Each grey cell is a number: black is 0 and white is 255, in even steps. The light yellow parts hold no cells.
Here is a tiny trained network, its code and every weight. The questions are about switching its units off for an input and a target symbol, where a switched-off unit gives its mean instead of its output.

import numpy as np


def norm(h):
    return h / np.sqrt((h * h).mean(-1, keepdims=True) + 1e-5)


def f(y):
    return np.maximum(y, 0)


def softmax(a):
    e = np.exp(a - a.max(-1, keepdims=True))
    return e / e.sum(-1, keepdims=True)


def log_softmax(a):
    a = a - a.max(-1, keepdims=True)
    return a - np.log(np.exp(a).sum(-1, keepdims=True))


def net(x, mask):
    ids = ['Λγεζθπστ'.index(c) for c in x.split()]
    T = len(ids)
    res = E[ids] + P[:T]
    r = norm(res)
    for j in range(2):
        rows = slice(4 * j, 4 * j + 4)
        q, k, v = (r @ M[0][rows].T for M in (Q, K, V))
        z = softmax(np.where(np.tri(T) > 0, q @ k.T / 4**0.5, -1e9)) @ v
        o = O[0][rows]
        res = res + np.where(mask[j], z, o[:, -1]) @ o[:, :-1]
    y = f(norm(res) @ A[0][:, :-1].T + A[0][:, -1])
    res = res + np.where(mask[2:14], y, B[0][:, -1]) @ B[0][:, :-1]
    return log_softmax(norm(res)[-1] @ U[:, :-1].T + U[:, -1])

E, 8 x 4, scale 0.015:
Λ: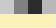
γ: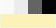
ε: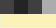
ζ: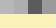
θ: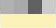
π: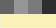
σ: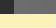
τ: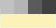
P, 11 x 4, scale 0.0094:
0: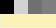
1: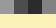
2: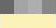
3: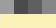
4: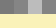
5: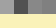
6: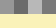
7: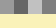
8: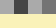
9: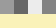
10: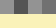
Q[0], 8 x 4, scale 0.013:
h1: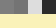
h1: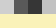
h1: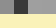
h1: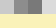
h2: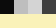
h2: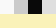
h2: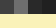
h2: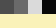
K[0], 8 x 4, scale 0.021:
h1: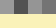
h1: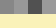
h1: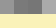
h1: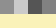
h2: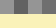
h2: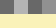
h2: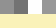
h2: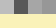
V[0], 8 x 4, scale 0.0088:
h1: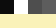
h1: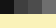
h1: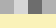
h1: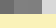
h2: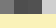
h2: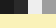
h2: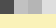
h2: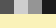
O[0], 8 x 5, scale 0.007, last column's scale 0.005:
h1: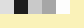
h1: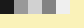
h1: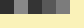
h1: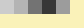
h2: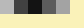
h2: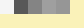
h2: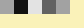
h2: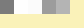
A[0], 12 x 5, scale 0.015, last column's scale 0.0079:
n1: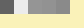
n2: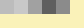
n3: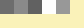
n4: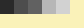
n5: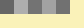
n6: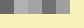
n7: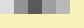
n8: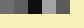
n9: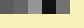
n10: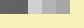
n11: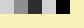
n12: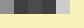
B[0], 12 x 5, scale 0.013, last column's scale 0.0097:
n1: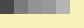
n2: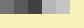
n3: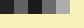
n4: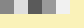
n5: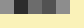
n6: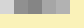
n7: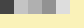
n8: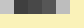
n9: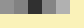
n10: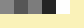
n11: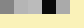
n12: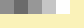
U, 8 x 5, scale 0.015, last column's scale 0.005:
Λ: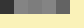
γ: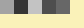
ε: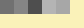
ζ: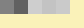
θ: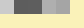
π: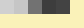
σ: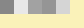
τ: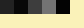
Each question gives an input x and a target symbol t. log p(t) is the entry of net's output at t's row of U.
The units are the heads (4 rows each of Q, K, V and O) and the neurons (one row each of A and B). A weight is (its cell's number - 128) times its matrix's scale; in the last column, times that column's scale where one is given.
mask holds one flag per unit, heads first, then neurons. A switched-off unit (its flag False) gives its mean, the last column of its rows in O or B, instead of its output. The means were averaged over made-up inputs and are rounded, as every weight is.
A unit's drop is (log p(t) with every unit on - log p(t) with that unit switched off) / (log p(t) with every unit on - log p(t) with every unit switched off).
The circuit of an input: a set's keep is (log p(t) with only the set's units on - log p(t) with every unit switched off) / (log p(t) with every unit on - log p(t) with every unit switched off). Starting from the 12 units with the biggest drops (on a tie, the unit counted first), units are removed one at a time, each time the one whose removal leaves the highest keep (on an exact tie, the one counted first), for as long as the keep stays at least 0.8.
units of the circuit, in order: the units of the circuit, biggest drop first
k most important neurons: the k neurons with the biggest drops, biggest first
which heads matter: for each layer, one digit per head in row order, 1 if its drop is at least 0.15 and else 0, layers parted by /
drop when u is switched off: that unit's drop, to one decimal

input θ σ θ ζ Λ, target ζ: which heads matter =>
11
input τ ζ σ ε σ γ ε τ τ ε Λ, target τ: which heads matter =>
01
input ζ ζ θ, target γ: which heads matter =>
11
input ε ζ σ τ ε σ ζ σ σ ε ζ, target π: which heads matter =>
10
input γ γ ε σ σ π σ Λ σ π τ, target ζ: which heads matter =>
10
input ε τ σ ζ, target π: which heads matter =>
10
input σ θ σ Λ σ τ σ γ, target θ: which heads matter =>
00
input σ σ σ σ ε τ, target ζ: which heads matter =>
00
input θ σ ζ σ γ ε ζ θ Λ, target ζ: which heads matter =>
01
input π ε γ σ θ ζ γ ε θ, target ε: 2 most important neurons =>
[n2 n3]
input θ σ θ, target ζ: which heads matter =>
11
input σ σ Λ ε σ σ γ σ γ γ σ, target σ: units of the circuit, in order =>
[h2]
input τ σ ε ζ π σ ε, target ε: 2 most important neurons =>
[n4 n3]
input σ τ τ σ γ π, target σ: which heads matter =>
01
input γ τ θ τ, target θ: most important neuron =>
[n12]
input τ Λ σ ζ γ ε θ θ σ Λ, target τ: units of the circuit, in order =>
[n3 n4]
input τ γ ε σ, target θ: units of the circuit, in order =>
[h2 n12]
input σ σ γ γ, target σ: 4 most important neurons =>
[n7 n12 n8 n3]
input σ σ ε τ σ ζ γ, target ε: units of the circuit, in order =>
[n2 h2]
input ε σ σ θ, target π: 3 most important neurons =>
[n11 n8 n7]
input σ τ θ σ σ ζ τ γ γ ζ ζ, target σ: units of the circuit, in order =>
[n7]
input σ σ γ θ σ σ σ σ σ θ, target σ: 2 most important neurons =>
[n7 n11]
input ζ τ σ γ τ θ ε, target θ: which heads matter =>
10
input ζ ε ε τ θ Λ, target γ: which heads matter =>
00
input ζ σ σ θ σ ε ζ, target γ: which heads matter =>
01
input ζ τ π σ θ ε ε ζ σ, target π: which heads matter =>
10
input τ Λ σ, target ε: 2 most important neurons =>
[n4 n11]
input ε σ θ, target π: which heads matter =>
11
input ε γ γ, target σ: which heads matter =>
01
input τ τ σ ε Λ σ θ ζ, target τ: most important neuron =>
[n3]
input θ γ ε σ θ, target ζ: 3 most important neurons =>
[n8 n7 n11]
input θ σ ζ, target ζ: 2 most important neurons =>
[n4 n7]
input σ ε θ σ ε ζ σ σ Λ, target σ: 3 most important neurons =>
[n7 n10 n11]
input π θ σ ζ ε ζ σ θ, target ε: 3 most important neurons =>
[n2 n3 n6]
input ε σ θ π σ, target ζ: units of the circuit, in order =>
[h1]
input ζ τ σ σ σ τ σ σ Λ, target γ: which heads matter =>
01
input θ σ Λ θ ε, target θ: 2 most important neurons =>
[n8 n12]
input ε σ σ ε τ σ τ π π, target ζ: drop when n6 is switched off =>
0.2
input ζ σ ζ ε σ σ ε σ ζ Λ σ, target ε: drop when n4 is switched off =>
0.6
